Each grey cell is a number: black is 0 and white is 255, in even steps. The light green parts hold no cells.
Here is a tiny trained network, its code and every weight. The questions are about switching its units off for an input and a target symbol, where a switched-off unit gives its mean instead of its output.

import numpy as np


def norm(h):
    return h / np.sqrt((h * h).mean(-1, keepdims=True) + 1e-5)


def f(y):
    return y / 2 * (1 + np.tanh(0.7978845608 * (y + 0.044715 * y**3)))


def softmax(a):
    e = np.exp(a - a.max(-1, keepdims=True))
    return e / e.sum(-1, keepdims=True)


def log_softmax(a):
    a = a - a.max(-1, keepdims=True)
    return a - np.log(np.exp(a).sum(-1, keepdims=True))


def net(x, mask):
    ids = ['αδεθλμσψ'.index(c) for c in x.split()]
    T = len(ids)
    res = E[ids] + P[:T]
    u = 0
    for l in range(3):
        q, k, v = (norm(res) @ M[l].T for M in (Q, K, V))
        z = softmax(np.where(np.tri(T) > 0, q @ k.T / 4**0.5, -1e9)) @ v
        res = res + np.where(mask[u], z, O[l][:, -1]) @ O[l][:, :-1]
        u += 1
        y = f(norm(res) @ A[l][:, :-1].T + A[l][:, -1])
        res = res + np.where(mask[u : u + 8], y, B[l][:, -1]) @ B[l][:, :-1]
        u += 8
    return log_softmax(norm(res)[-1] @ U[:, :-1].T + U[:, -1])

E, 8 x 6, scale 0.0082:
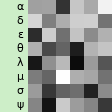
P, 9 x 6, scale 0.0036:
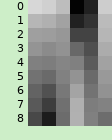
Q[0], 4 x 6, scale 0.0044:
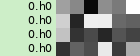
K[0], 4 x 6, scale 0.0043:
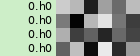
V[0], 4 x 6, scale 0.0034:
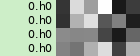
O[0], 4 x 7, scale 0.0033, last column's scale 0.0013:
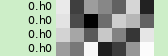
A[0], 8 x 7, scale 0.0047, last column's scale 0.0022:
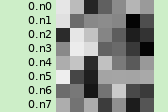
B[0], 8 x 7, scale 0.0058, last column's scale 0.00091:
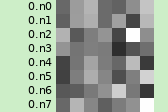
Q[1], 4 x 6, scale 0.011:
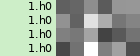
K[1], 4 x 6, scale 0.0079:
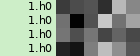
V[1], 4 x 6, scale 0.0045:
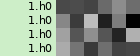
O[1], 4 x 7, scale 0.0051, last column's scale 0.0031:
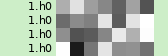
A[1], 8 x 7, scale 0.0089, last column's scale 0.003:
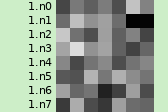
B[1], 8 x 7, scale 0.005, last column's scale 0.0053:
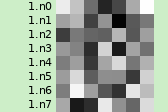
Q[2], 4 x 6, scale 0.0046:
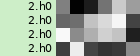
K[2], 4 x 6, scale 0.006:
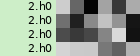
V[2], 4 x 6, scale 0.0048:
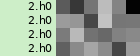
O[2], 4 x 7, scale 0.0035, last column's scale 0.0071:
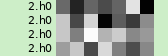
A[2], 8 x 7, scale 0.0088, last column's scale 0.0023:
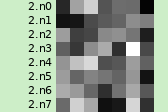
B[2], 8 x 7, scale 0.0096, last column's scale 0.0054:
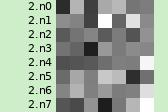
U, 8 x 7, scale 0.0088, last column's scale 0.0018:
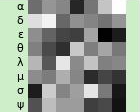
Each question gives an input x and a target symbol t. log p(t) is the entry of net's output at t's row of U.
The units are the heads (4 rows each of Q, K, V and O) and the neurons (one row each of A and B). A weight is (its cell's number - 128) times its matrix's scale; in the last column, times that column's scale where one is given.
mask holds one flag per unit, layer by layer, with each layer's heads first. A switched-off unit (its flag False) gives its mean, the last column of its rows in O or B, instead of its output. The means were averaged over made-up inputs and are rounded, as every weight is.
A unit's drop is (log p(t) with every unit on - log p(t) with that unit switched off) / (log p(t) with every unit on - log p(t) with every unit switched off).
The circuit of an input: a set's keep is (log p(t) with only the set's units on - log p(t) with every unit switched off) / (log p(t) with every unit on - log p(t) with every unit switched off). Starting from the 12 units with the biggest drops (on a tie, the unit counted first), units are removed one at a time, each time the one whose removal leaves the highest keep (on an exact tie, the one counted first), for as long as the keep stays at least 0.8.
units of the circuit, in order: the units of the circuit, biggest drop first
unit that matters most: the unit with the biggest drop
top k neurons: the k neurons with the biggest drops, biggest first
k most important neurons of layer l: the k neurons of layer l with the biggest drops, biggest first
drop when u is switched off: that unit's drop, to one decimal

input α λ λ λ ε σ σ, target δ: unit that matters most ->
1.n4
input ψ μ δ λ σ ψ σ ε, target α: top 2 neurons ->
[1.n0 1.n7]
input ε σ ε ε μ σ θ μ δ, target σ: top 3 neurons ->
[1.n7 0.n5 2.n0]
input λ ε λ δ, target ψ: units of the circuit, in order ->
[1.h0 1.n1 0.n5 1.n0]
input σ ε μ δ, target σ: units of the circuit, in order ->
[1.h0 0.n5 1.n0]
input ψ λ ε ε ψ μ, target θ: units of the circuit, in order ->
[2.h0 2.n3]
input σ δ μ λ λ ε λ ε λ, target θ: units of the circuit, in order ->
[1.n7 2.n1]
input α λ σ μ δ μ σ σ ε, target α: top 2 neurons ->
[0.n2 1.n0]
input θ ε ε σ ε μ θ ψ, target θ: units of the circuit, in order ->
[2.h0 2.n1]
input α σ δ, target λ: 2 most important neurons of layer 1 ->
[1.n7 1.n0]
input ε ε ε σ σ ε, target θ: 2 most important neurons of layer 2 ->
[2.n1 2.n7]
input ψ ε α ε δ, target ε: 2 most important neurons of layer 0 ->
[0.n7 0.n4]
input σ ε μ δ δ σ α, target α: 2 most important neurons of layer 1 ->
[1.n0 1.n4]
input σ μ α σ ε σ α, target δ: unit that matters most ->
1.h0
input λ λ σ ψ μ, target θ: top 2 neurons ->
[2.n3 1.n0]
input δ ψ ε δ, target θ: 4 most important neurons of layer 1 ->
[1.n0 1.n6 1.n3 1.n4]
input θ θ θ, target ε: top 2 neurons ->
[0.n6 1.n7]
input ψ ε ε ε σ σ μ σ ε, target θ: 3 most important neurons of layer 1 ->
[1.n7 1.n6 1.n4]
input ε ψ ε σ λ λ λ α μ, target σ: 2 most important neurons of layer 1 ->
[1.n7 1.n5]
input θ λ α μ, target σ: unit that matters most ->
1.h0
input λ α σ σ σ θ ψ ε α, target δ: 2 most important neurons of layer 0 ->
[0.n4 0.n5]
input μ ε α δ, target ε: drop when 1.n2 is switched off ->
0.1
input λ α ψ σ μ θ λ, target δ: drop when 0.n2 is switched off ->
1.0
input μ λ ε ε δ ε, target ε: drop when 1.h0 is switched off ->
1.0
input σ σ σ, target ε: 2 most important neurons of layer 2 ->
[2.n2 2.n7]
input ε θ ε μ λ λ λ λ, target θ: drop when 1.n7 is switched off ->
1.0
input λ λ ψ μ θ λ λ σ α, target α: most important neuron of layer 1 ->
[1.n0]
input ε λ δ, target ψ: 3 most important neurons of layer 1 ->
[1.n1 1.n3 1.n7]
